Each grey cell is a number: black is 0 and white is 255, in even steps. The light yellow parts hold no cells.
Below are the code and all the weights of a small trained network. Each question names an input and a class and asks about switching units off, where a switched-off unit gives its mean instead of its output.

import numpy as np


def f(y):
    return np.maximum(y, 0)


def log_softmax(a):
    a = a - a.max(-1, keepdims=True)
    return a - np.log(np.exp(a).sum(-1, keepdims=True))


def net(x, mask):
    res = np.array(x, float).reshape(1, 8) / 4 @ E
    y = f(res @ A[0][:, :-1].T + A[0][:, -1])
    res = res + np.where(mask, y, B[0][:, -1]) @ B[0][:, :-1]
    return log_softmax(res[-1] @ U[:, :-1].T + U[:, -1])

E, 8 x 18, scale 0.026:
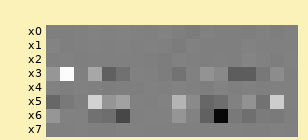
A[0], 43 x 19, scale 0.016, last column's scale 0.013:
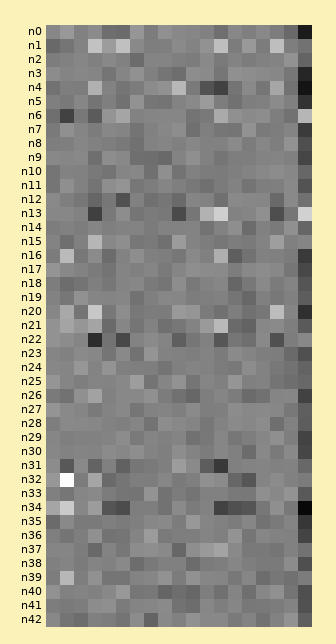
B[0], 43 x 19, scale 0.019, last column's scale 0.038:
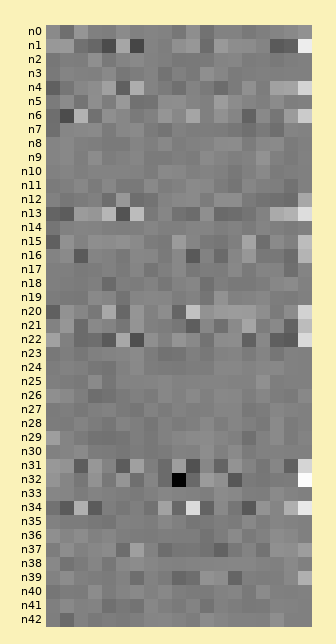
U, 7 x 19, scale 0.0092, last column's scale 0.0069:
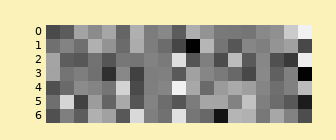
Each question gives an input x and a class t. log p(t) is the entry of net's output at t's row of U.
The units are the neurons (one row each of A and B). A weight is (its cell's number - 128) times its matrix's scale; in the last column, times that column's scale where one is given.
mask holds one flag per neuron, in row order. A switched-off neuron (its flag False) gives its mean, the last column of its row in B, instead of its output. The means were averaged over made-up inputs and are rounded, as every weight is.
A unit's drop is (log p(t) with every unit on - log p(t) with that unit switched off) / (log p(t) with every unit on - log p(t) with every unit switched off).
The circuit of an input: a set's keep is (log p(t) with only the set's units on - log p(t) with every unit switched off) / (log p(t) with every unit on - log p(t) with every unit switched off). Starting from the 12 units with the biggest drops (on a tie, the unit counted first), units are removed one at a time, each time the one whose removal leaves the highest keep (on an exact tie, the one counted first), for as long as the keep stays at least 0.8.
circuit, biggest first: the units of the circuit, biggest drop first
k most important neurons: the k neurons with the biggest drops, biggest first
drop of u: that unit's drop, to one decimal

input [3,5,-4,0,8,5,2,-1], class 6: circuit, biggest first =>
n32
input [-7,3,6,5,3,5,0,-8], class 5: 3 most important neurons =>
n13; n32; n6
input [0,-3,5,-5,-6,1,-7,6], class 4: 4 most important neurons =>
n1; n32; n4; n34
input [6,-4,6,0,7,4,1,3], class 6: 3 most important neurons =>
n32; n34; n22
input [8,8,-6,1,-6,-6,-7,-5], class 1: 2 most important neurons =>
n34; n20
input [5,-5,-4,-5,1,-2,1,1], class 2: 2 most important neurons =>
n34; n32
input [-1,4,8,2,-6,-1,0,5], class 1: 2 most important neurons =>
n1; n34
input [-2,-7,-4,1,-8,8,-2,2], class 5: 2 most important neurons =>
n1; n34
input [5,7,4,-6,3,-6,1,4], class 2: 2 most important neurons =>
n22; n34
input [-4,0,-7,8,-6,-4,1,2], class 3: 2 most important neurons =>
n34; n22
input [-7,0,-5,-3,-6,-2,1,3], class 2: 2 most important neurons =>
n32; n34
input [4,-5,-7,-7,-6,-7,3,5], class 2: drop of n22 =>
0.2
